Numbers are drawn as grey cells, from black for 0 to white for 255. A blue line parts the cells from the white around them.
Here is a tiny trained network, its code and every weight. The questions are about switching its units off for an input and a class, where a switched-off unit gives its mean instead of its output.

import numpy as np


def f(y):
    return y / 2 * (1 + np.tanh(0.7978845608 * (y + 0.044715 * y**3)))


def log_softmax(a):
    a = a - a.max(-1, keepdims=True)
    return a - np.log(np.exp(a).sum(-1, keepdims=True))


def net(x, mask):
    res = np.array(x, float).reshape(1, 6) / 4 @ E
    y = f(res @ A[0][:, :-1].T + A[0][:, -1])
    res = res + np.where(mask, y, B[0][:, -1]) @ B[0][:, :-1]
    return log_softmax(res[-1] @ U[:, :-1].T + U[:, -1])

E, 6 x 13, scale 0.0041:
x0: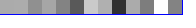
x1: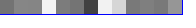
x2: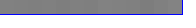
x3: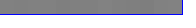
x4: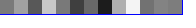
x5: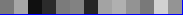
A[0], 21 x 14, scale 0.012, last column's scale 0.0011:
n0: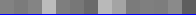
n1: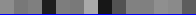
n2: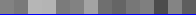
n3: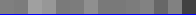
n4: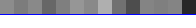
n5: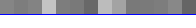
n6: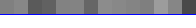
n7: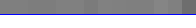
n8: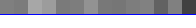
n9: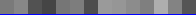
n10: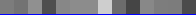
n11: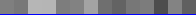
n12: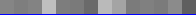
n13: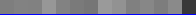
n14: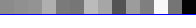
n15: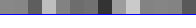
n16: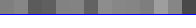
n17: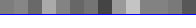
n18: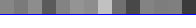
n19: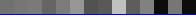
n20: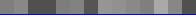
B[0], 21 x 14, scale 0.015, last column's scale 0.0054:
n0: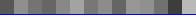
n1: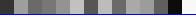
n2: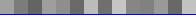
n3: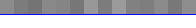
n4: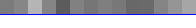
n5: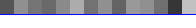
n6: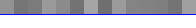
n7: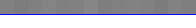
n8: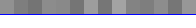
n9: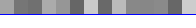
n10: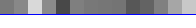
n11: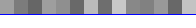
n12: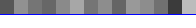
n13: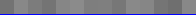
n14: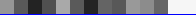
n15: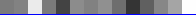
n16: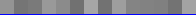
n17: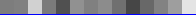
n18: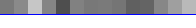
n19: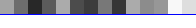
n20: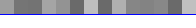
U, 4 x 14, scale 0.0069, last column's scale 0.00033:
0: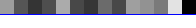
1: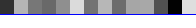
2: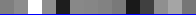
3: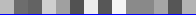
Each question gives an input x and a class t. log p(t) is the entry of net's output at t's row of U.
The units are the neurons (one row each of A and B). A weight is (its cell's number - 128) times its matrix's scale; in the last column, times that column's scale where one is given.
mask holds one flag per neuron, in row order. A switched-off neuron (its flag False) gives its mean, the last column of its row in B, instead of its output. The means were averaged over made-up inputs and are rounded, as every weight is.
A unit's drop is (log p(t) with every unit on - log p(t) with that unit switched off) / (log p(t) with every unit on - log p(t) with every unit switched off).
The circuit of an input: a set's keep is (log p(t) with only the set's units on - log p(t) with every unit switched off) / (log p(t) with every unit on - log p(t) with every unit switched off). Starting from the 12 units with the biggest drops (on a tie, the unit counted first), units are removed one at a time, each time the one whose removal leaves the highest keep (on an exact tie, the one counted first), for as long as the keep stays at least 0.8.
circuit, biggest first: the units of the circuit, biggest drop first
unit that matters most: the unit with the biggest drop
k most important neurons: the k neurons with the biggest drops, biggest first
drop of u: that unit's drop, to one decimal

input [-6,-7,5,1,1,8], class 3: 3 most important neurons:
(n9 n20 n14)
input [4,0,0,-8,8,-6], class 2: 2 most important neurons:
(n15 n17)
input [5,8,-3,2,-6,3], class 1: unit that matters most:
n5
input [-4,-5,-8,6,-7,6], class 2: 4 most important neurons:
(n10 n18 n4 n14)
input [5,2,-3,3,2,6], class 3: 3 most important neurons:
(n9 n19 n20)
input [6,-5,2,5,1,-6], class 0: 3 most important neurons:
(n14 n9 n20)
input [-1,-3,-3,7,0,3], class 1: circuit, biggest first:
(n14 n15)
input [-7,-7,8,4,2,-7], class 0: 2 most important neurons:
(n19 n9)
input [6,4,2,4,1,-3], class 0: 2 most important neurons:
(n14 n1)
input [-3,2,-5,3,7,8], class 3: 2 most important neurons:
(n9 n20)
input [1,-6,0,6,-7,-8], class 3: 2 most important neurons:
(n11 n2)
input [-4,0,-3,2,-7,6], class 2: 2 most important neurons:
(n10 n18)
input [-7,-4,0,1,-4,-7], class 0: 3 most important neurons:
(n19 n9 n20)
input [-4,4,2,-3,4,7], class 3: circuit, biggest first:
(n9)
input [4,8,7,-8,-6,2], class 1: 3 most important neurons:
(n5 n12 n0)
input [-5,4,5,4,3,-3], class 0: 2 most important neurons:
(n19 n1)
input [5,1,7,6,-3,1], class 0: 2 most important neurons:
(n14 n15)
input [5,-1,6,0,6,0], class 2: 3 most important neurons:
(n15 n19 n17)
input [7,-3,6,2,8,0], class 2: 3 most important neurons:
(n15 n17 n19)
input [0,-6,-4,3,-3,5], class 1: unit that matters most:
n1
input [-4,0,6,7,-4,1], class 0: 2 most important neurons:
(n19 n15)
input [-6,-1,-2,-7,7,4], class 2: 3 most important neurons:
(n15 n17 n14)
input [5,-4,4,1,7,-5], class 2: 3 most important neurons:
(n15 n17 n19)
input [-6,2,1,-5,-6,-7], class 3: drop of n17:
0.2
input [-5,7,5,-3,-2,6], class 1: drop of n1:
-0.1
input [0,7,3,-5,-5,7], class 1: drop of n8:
0.1
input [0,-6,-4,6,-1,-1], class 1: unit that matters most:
n1
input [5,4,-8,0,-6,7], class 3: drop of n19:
0.2
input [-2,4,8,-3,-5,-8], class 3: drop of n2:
0.1
